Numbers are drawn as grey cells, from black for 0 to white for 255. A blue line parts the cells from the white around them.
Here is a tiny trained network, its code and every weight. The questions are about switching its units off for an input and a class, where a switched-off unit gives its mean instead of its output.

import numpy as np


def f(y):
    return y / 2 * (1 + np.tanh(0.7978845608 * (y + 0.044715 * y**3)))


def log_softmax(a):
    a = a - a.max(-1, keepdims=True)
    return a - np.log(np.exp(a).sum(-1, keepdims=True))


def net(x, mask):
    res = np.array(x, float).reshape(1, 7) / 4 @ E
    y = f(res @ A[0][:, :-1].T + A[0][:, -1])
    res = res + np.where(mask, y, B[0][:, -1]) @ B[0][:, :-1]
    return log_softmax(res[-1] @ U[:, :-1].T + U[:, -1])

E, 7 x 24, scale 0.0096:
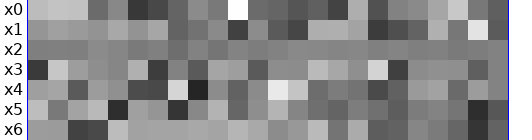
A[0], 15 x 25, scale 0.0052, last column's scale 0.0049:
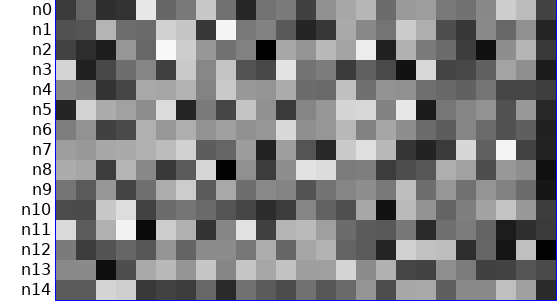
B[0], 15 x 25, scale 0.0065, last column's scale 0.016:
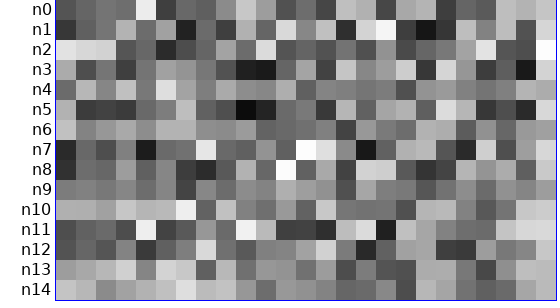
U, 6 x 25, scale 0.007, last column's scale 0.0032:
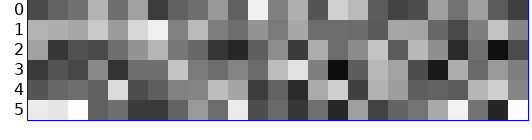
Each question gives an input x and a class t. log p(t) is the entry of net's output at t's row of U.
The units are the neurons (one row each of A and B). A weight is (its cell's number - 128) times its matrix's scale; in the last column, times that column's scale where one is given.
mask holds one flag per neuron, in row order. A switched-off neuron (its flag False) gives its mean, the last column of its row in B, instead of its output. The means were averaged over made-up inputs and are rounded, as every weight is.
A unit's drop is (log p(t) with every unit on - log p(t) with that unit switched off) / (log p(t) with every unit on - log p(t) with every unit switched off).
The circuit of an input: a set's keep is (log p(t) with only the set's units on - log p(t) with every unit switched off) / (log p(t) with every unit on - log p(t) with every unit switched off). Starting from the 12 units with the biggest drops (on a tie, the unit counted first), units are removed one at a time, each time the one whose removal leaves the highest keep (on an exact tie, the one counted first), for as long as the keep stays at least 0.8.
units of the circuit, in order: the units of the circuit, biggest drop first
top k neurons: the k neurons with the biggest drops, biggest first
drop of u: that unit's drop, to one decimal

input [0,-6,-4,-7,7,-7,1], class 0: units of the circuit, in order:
(n8)
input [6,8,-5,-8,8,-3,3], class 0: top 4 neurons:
(n8 n5 n2 n12)
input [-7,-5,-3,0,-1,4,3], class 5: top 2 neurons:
(n2 n7)
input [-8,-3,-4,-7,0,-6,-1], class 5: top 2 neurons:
(n2 n5)
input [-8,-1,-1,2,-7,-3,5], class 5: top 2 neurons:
(n2 n8)
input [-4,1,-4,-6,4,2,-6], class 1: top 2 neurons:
(n10 n5)
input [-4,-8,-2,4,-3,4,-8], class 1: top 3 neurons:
(n10 n14 n7)
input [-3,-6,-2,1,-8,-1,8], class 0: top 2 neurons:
(n1 n10)
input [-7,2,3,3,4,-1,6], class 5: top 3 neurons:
(n2 n10 n14)
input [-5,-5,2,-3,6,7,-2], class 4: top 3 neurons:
(n11 n1 n7)
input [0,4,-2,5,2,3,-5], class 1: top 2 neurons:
(n3 n10)
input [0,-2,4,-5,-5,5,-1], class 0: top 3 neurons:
(n1 n5 n0)
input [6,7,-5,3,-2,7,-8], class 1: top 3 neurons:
(n14 n10 n2)
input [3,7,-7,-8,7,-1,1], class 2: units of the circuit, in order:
(n3)
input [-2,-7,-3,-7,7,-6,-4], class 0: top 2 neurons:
(n8 n7)
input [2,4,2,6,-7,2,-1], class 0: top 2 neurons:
(n1 n3)
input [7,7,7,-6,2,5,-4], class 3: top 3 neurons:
(n7 n2 n5)
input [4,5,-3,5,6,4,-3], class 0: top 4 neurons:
(n8 n2 n3 n12)
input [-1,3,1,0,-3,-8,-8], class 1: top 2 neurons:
(n10 n14)
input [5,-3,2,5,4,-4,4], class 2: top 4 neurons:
(n2 n5 n1 n11)
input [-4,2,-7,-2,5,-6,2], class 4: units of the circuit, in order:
(n0)
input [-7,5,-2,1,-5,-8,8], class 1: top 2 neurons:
(n13 n4)
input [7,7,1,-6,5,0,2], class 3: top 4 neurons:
(n7 n2 n5 n1)
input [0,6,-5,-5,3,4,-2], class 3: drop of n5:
0.6
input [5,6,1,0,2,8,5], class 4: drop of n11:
0.8
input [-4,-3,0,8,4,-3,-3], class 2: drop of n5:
1.7
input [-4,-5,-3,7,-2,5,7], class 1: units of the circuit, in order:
(n13)
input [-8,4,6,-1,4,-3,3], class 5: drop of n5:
0.0
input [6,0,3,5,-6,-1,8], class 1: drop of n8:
0.1
